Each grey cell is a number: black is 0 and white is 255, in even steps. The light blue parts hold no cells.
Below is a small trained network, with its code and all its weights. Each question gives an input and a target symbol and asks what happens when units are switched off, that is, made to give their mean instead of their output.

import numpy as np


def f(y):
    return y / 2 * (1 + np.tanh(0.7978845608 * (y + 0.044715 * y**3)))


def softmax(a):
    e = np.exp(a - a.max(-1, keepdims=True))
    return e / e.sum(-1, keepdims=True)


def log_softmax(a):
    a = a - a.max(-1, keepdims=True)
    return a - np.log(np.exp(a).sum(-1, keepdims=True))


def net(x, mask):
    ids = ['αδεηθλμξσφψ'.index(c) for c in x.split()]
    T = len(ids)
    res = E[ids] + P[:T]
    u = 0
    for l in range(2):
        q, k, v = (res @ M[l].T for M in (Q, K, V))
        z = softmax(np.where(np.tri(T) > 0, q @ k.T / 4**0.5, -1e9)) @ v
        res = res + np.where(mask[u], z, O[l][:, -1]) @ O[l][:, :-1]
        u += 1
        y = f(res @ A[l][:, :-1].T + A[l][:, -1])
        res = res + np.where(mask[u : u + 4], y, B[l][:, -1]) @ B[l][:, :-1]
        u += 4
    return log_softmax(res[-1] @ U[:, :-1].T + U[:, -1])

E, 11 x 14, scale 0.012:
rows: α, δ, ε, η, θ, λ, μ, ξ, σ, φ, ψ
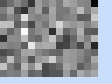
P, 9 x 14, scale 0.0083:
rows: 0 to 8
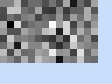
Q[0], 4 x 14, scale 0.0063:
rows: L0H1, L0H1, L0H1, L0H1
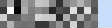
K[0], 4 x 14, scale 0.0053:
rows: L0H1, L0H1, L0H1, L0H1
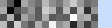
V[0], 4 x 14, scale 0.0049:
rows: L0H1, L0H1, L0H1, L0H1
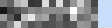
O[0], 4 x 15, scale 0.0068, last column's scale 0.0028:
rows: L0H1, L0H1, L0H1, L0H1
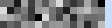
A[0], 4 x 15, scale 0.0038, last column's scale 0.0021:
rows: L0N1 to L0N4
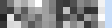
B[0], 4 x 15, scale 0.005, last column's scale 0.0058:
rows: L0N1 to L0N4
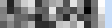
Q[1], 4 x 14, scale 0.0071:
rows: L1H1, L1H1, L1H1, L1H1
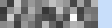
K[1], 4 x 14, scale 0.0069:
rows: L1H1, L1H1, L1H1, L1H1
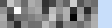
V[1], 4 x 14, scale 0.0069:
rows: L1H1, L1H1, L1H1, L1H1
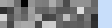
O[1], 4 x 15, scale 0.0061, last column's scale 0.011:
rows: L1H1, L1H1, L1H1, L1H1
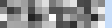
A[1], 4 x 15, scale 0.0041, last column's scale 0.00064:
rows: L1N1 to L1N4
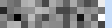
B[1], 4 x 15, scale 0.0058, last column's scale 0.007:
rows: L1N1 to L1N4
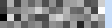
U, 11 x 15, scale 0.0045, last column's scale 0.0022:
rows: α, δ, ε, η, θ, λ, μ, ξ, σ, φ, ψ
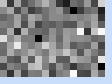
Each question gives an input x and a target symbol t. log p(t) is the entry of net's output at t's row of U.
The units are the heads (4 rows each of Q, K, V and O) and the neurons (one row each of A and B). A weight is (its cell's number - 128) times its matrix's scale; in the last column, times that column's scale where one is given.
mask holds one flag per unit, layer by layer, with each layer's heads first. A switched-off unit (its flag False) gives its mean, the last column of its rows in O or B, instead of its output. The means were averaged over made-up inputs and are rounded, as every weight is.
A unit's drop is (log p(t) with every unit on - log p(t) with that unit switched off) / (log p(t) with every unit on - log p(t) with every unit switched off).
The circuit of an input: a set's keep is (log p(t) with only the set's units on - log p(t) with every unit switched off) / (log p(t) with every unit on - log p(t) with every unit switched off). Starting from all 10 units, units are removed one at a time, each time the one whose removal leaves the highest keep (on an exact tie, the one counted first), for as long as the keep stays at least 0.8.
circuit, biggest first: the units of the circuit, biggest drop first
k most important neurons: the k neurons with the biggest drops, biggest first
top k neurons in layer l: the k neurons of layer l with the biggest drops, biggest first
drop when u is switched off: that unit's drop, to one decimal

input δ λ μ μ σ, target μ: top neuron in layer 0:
[L0N1]
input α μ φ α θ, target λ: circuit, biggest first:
[L1H1, L0H1, L0N2]
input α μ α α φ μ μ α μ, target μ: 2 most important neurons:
[L0N3, L1N2]
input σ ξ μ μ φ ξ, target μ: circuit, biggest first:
[L1H1, L0N2, L0H1]
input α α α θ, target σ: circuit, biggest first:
[L0H1, L1H1]
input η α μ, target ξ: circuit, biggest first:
[L1H1, L1N3, L0H1]
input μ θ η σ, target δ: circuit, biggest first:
[L0H1, L1H1]
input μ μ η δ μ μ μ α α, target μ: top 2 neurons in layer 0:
[L0N3, L0N1]
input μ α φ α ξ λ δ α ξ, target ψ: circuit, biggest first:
[L1H1, L0H1, L0N2]
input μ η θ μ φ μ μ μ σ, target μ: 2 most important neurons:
[L0N3, L1N1]
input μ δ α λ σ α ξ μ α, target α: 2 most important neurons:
[L1N3, L1N1]
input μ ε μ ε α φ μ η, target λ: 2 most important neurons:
[L0N2, L1N2]
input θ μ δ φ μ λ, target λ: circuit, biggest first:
[L1H1, L0H1, L0N3]
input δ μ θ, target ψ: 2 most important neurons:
[L0N2, L1N3]
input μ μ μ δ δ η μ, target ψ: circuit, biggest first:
[L1H1, L0H1, L0N1]
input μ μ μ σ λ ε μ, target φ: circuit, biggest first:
[L1H1]
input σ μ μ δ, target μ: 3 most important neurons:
[L0N1, L0N3, L1N1]
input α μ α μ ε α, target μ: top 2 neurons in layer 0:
[L0N2, L0N1]
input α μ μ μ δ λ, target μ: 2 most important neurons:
[L0N2, L1N2]
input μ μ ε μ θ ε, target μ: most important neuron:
[L0N2]
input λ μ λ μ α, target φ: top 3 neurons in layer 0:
[L0N2, L0N1, L0N3]
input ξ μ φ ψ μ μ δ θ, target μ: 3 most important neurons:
[L0N3, L1N1, L0N1]
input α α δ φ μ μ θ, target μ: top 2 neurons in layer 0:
[L0N2, L0N4]
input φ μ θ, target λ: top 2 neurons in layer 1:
[L1N2, L1N3]
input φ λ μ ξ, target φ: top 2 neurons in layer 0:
[L0N3, L0N1]
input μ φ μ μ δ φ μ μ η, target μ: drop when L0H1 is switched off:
0.5
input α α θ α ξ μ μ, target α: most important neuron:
[L0N4]
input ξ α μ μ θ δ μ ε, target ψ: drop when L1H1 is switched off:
0.9
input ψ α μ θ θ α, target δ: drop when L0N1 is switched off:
0.1
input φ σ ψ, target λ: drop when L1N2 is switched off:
0.1
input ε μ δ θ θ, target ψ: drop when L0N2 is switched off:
0.3
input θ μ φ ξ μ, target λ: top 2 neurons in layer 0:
[L0N2, L0N1]
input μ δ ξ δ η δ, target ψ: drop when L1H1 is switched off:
0.5
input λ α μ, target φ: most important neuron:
[L1N2]
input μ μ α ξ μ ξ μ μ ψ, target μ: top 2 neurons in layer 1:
[L1N1, L1N2]
